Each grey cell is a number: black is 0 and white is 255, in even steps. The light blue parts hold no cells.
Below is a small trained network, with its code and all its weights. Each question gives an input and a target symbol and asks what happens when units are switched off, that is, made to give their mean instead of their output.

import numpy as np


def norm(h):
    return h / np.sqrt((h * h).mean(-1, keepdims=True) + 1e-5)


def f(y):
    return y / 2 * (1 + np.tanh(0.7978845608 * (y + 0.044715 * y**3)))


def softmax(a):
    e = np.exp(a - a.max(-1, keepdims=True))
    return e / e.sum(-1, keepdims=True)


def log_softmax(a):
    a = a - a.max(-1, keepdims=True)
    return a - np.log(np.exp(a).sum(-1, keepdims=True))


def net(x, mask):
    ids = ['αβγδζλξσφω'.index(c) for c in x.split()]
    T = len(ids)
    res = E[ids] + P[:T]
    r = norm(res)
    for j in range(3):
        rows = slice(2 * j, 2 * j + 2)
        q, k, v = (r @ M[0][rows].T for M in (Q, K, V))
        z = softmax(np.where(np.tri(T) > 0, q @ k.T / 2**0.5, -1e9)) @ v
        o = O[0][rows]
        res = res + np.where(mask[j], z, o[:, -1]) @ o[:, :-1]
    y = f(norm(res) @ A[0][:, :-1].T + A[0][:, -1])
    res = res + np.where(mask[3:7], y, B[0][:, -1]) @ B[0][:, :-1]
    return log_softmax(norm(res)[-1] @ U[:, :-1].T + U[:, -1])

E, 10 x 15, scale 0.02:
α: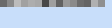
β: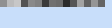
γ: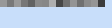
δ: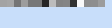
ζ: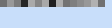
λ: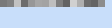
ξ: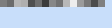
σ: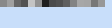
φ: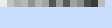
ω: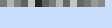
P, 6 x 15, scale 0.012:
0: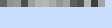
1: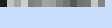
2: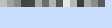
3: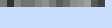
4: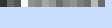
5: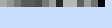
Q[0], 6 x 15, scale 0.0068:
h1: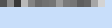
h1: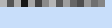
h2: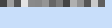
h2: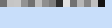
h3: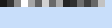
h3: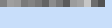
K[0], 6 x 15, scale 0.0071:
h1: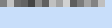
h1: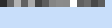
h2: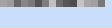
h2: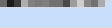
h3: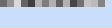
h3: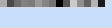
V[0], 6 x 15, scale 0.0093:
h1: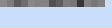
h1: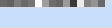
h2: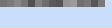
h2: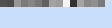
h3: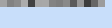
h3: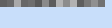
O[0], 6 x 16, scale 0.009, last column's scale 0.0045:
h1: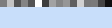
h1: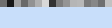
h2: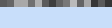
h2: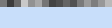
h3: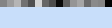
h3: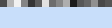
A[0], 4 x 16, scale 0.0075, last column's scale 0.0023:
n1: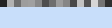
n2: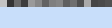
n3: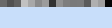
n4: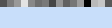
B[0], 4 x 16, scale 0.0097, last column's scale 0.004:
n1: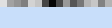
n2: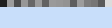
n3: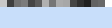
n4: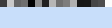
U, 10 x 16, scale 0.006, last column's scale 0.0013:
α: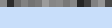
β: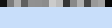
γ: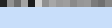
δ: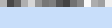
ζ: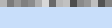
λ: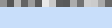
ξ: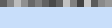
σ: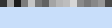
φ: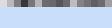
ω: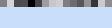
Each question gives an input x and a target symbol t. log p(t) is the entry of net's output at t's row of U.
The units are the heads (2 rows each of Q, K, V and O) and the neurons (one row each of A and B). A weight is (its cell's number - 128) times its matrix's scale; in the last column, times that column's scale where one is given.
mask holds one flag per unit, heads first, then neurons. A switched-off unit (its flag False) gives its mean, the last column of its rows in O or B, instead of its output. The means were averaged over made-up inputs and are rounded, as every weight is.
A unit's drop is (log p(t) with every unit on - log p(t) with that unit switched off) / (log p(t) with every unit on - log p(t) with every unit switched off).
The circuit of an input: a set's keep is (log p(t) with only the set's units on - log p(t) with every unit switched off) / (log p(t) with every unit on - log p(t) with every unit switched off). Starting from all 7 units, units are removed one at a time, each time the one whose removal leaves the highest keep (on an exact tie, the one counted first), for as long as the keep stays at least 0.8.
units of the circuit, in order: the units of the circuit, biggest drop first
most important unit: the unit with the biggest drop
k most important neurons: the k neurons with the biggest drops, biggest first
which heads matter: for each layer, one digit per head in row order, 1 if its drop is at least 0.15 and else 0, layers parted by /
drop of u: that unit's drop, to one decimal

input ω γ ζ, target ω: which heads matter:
100
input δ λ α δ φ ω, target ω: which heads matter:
100
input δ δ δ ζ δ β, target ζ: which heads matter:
101
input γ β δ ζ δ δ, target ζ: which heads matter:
101
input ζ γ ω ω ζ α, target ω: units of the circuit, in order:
(h1)
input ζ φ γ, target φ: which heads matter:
001
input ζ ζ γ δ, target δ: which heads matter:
000
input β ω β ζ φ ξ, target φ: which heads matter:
001
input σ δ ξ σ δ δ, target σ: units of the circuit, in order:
(h3 n3)
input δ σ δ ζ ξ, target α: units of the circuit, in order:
(n3 h2)
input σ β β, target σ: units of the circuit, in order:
(h3 n2)
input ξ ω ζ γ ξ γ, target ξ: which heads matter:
011
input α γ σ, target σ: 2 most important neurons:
(n2 n1)
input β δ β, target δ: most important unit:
h2
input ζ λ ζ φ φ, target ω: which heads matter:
000
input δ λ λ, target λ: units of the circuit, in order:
(h1 n4)
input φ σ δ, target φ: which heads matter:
011
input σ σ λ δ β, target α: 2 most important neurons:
(n3 n4)
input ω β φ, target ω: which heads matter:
111
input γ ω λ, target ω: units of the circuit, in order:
(h1)
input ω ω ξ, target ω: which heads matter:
101
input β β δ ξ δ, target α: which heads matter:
100
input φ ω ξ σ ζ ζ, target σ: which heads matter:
001
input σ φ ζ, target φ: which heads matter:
001
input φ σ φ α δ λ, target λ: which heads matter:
000
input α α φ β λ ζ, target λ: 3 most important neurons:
(n4 n3 n1)
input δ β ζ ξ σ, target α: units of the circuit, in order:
(n3)
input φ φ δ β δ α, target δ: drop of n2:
0.0
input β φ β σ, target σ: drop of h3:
0.2
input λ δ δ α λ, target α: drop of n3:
0.3
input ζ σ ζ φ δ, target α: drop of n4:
0.2
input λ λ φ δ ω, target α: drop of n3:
0.2
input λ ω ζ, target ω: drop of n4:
-0.1
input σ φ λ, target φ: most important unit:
h3
